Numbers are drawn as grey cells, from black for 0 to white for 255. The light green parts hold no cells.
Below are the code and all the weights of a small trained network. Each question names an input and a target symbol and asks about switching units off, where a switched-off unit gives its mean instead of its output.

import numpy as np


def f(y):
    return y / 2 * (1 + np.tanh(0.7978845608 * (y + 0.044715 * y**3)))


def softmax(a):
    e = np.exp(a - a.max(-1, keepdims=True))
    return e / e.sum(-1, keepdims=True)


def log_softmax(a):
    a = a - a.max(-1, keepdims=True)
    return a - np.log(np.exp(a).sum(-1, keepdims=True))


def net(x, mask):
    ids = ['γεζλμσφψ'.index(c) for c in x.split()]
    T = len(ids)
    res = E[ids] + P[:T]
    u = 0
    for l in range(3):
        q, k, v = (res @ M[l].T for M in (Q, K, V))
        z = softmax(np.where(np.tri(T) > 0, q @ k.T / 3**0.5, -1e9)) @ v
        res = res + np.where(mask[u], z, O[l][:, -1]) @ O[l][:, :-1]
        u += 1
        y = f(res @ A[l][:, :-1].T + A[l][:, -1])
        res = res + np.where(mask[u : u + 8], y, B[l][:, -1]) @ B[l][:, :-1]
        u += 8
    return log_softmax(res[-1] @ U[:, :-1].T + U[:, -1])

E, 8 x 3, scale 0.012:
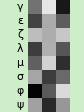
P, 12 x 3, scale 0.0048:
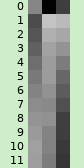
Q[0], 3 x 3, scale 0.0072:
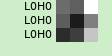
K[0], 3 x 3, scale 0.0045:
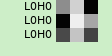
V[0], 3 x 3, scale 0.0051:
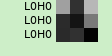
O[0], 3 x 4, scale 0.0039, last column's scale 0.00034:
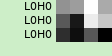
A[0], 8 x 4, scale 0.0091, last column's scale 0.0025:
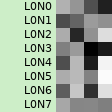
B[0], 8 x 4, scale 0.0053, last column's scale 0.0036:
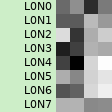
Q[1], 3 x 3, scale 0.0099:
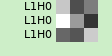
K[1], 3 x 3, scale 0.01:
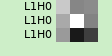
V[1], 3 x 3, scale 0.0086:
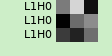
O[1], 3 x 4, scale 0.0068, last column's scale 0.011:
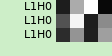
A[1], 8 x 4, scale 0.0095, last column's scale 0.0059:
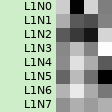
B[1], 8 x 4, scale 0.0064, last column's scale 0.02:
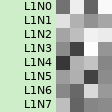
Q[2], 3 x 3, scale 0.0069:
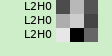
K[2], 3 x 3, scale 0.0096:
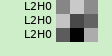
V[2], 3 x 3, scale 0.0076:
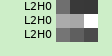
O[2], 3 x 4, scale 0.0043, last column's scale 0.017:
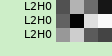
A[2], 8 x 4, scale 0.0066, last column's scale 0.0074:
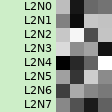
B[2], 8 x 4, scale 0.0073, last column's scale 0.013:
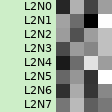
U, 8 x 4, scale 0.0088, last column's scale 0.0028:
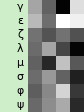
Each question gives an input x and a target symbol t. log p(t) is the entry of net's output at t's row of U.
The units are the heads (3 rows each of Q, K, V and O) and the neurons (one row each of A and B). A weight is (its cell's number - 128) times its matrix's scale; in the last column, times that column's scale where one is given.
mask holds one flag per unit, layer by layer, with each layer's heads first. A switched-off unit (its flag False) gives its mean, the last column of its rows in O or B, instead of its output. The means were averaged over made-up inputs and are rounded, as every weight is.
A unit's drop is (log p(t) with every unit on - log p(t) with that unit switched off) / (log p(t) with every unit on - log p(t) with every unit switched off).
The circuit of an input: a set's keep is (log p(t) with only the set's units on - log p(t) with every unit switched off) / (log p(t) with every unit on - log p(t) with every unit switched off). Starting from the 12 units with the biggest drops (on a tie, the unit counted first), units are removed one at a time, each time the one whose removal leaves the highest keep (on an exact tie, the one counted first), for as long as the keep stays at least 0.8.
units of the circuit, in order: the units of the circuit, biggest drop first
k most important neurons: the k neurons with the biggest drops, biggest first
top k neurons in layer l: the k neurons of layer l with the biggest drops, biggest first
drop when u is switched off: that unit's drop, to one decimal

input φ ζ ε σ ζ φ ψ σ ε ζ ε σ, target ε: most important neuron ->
(L1N0)
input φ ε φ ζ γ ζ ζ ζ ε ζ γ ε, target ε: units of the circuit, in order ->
(L2N1 L2N5 L2N0)
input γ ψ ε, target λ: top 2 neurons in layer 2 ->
(L2N6 L2N4)
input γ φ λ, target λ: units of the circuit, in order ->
(L1H0 L2H0)
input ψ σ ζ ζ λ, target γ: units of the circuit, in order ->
(L1H0 L0H0)
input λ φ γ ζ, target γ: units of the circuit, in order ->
(L1N2 L1N0 L2N1)
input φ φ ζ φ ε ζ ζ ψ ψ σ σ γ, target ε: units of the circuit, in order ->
(L2N1 L2N5)
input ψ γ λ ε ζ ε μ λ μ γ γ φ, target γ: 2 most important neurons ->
(L0N2 L1N0)
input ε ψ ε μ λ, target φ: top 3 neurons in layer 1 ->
(L1N2 L1N0 L1N3)
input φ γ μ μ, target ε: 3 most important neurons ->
(L1N2 L2N1 L2N5)
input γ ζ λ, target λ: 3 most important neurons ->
(L0N3 L0N4 L1N5)
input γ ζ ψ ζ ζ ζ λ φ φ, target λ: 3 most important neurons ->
(L0N4 L0N3 L1N5)
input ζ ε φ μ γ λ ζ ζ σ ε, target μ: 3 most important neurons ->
(L1N0 L0N4 L2N4)
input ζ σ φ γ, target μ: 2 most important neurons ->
(L1N0 L0N4)
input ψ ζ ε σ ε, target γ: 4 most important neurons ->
(L1N0 L0N2 L0N4 L2N4)
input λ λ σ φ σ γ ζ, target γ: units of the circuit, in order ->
(L1N2)
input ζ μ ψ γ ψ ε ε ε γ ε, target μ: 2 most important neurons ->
(L1N0 L2N4)
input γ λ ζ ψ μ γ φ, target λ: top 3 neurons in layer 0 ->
(L0N4 L0N3 L0N6)
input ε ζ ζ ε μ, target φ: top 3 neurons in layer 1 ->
(L1N2 L1N0 L1N3)
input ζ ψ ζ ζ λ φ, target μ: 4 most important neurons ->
(L1N0 L2N4 L0N4 L1N1)
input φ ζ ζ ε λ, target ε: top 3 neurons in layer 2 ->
(L2N1 L2N5 L2N2)
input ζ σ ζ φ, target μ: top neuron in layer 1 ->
(L1N0)
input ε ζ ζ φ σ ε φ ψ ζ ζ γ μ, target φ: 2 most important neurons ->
(L1N2 L1N0)
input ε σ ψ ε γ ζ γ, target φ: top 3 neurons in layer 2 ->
(L2N1 L2N5 L2N4)
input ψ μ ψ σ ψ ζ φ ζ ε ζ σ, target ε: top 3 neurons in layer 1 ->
(L1N0 L1N3 L1N6)
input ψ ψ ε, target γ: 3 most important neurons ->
(L1N0 L0N2 L1N2)
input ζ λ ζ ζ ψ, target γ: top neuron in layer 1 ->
(L1N7)
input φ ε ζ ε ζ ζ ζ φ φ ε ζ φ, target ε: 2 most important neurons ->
(L1N2 L2N1)
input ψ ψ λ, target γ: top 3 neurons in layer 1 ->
(L1N0 L1N2 L1N1)
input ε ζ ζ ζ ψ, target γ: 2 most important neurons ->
(L1N2 L2N1)
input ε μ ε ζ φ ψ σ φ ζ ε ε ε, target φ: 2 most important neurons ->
(L2N1 L1N0)
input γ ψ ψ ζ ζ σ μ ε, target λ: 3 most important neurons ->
(L0N4 L0N3 L1N5)
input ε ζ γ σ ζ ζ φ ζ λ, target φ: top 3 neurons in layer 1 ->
(L1N2 L1N0 L1N6)
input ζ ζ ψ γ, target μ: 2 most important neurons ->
(L1N0 L2N4)
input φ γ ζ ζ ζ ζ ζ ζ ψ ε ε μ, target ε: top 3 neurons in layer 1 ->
(L1N2 L1N0 L1N1)
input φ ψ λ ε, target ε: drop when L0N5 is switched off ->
-0.1
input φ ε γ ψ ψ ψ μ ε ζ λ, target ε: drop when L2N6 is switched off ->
0.0
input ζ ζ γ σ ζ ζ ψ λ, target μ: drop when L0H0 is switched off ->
0.2
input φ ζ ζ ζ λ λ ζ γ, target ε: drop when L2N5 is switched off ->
0.3
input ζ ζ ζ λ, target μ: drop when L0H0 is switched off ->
0.3
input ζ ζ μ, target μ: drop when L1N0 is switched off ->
0.9
